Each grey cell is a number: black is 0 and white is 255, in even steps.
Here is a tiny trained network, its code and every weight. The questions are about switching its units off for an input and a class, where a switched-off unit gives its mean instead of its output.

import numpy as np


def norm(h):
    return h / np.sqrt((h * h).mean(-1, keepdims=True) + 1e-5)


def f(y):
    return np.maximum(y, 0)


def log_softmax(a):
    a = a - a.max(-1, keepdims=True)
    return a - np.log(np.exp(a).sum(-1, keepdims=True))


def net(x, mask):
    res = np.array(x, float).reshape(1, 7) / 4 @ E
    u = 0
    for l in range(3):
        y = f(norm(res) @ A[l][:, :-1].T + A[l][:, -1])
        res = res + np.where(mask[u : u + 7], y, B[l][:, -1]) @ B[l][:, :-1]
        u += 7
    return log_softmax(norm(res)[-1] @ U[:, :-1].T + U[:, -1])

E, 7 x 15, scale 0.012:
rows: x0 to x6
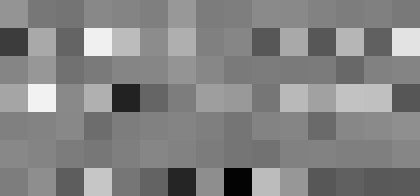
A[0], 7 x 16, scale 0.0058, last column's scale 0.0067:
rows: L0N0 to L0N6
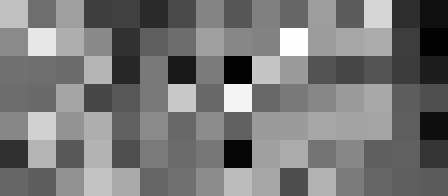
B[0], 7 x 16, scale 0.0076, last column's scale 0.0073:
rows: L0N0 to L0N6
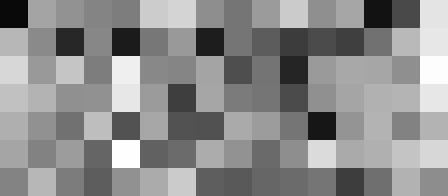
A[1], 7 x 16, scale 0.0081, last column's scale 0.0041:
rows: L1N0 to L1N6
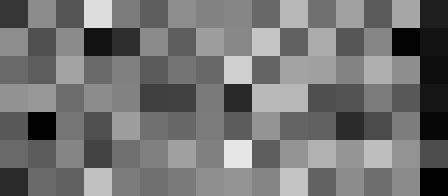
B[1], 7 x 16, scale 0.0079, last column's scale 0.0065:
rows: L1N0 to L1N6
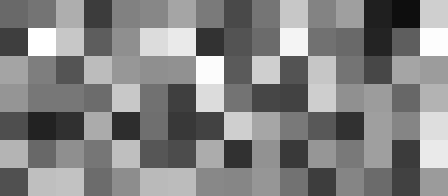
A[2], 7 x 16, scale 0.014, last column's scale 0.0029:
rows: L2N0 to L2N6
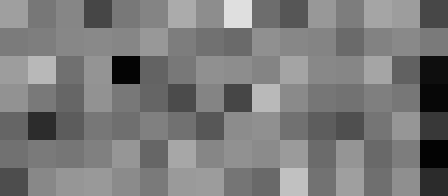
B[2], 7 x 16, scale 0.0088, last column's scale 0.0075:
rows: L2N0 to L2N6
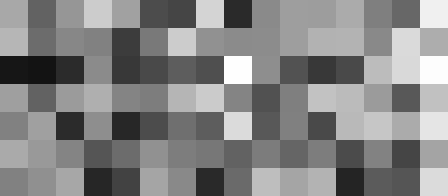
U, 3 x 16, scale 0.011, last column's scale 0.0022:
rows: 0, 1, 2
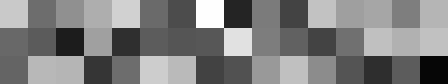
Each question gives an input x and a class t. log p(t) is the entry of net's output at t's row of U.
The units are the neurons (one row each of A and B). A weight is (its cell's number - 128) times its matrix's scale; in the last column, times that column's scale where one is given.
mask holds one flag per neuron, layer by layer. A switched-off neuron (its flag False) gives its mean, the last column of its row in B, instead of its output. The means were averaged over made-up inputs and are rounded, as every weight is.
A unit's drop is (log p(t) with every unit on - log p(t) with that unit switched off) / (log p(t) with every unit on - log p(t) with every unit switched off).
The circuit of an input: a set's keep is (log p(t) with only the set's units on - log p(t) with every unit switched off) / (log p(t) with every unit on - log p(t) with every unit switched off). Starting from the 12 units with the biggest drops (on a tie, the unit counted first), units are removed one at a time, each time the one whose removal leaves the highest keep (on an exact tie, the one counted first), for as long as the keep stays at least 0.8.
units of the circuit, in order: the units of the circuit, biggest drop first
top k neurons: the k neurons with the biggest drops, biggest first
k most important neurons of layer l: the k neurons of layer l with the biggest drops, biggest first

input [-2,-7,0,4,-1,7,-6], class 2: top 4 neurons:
[L1N1; L0N0; L0N5; L0N2]
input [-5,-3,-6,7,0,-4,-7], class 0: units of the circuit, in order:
[L2N0]
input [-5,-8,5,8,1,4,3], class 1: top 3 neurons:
[L2N2; L0N1; L0N4]
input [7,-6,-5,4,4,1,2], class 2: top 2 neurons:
[L1N1; L0N0]
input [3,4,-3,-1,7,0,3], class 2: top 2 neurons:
[L2N6; L0N3]
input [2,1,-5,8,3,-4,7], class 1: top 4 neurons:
[L2N2; L0N1; L0N4; L1N5]
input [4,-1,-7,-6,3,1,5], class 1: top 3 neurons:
[L1N4; L2N4; L0N3]
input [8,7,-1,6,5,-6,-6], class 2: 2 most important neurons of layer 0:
[L0N2; L0N5]
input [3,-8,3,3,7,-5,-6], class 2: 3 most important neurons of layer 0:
[L0N0; L0N5; L0N2]
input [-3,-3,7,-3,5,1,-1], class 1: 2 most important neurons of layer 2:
[L2N4; L2N6]
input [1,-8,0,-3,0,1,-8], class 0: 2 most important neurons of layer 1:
[L1N5; L1N0]
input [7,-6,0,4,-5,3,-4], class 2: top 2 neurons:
[L1N1; L0N0]
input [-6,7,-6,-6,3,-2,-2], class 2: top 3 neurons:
[L1N0; L0N1; L2N6]
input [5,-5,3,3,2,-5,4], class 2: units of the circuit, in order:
[L1N1]
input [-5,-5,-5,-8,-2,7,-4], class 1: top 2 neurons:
[L1N4; L2N4]
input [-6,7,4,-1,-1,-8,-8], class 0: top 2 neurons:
[L0N0; L1N1]
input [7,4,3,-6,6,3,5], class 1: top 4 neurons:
[L1N4; L2N4; L0N3; L1N5]
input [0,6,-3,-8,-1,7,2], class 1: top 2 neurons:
[L1N4; L2N4]
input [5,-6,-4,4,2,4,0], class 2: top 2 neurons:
[L1N1; L0N0]
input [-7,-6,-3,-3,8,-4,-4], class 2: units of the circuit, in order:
[L1N1]
